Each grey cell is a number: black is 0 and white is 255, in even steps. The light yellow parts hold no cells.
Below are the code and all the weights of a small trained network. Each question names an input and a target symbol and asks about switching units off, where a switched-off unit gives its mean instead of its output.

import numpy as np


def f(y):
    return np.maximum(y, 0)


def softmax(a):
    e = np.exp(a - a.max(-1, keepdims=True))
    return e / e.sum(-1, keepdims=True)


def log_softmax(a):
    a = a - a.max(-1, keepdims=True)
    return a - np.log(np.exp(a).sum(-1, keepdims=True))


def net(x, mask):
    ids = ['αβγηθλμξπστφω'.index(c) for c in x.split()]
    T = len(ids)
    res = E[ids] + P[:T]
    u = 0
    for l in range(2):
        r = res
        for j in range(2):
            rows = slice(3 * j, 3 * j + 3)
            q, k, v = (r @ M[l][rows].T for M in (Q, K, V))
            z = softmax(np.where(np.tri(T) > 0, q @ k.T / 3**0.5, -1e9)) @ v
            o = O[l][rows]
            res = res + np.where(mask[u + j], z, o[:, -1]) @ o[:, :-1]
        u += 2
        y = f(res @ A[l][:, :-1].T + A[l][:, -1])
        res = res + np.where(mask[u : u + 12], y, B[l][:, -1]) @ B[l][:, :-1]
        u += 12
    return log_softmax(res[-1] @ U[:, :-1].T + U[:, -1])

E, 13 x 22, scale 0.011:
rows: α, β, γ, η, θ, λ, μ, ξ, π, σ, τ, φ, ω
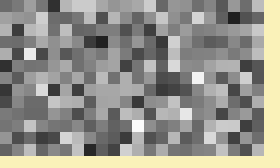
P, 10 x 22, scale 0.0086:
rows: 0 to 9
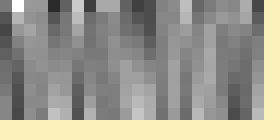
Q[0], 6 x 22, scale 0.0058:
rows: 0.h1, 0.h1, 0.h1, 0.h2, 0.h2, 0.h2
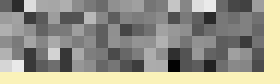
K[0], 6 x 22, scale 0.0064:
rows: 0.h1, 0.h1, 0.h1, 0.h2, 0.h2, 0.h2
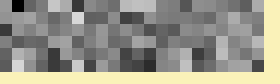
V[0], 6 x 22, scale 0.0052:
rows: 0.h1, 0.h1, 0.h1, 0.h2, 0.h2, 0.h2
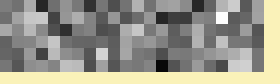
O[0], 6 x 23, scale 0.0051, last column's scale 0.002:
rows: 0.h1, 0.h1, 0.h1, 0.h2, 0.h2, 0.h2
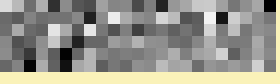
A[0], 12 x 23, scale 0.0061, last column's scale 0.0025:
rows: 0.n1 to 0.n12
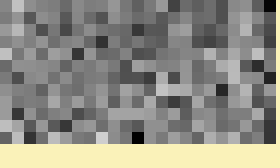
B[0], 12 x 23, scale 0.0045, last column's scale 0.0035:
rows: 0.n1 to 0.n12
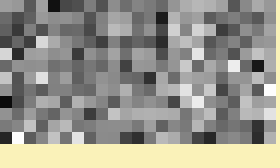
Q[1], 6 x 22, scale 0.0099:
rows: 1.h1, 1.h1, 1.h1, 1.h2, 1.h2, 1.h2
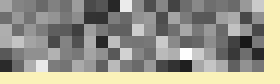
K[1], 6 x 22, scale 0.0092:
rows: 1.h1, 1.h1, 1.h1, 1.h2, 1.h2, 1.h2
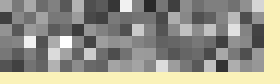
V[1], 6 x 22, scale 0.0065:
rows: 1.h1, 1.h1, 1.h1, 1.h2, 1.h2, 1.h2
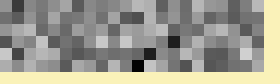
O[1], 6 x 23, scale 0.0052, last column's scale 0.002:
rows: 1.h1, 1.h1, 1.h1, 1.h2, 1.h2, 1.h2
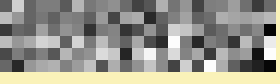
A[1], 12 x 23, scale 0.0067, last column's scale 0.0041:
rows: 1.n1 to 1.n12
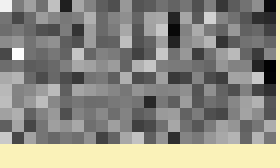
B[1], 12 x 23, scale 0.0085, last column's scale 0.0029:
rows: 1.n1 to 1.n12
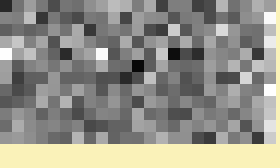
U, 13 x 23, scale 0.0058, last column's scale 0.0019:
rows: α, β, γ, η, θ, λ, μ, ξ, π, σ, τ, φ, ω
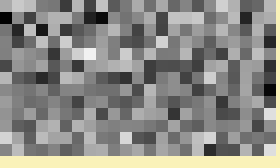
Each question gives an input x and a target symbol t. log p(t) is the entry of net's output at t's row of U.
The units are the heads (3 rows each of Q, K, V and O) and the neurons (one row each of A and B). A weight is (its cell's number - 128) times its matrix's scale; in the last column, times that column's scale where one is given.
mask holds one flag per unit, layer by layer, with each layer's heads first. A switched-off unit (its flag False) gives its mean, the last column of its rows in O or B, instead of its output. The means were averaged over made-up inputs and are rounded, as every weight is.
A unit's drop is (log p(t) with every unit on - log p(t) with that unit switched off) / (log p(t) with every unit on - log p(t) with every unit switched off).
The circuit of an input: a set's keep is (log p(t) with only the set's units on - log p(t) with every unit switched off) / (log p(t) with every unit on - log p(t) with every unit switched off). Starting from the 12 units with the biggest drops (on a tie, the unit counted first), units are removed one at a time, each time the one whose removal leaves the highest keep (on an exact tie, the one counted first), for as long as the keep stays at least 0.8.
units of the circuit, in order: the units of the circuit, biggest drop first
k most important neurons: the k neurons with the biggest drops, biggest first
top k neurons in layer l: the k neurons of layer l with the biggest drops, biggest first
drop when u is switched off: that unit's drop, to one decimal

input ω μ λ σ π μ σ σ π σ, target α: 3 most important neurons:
(1.n12 1.n3 1.n4)
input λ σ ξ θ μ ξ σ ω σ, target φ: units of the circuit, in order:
(0.h1 0.n8 1.n4 1.h2)
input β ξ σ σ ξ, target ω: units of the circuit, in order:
(1.h2 0.n8)
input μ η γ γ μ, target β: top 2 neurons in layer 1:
(1.n3 1.n5)
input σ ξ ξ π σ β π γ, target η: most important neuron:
(1.n9)
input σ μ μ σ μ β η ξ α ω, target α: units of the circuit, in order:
(1.n5 1.h1)
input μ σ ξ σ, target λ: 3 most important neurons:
(0.n8 1.n1 1.n10)
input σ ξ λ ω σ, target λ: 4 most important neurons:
(0.n3 0.n8 1.n1 1.n10)
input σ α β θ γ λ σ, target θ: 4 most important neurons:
(0.n8 1.n4 1.n1 0.n3)
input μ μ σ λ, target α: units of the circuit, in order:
(1.n5 0.n12)
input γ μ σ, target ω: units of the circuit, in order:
(0.h1 1.h2 0.n8)
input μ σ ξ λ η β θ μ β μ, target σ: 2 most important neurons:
(1.n2 0.n9)
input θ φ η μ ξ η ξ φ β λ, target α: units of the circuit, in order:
(1.h1 1.n5)
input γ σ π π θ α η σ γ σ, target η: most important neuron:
(1.n6)
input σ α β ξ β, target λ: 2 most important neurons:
(1.n1 1.n10)
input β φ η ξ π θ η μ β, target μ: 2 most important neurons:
(0.n1 1.n7)
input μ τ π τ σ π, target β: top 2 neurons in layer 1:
(1.n11 1.n5)
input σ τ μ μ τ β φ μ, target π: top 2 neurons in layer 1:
(1.n7 1.n10)
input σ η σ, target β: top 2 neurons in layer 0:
(0.n8 0.n4)
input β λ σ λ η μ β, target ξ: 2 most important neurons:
(0.n1 1.n7)
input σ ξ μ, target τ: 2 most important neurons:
(1.n8 0.n9)
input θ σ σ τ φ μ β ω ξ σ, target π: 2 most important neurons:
(1.n7 0.n6)
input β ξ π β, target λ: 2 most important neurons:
(0.n1 1.n1)
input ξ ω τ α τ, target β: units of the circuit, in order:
(1.h1)
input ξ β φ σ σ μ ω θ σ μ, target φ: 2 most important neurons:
(1.n4 0.n9)
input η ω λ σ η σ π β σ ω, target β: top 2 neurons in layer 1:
(1.n5 1.n2)
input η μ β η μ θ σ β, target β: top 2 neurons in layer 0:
(0.n8 0.n9)
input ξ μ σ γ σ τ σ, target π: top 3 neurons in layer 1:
(1.n7 1.n10 1.n9)
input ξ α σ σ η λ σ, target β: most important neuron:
(1.n3)
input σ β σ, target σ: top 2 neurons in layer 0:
(0.n8 0.n3)
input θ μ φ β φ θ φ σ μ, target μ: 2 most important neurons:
(1.n7 1.n3)
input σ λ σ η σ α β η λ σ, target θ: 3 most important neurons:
(1.n4 1.n1 0.n8)
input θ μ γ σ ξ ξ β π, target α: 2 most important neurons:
(1.n5 1.n11)
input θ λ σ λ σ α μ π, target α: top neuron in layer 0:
(0.n6)
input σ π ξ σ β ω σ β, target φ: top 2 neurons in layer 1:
(1.n4 1.n2)
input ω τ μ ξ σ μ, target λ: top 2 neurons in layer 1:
(1.n1 1.n10)
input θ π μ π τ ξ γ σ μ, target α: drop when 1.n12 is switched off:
0.3
